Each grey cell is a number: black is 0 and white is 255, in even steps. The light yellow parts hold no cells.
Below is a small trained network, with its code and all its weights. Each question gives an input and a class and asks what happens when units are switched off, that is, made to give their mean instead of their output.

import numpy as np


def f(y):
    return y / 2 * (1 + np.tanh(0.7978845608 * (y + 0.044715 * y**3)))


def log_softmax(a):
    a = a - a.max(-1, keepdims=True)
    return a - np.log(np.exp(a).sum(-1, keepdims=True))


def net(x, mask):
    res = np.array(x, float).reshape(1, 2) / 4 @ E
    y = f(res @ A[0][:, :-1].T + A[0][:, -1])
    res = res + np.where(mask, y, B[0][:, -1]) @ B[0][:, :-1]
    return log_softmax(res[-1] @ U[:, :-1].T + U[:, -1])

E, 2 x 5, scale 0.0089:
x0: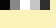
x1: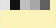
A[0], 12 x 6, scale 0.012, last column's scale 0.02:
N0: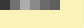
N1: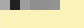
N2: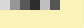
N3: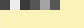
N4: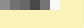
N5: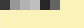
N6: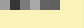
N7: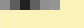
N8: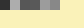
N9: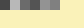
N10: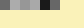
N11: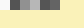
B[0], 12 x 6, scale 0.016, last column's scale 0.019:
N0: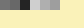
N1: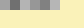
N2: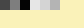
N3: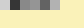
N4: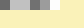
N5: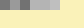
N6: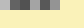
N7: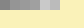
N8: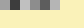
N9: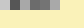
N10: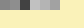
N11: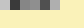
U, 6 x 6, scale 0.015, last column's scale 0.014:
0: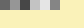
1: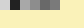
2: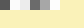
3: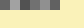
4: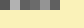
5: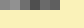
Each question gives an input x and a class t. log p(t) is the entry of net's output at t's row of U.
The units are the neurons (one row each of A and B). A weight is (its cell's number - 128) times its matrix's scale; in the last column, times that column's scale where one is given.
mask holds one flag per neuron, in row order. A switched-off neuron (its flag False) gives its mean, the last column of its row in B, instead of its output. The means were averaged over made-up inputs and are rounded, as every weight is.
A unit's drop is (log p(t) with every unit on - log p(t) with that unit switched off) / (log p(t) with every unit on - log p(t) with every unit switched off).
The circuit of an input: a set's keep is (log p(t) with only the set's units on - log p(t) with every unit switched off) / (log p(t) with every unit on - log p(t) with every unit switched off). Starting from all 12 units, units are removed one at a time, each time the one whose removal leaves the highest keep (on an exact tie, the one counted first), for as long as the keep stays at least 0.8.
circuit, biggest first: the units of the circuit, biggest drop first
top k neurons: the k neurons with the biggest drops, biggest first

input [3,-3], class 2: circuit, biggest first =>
N2
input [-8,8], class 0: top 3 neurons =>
N2, N7, N8
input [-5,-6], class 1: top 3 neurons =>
N3, N8, N9
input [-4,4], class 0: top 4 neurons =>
N2, N8, N3, N9
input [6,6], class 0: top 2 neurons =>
N5, N10
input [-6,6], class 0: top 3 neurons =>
N2, N8, N3
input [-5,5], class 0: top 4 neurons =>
N2, N8, N3, N9
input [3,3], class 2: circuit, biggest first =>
N2, N3
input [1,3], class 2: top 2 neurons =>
N3, N8
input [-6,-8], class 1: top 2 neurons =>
N3, N8
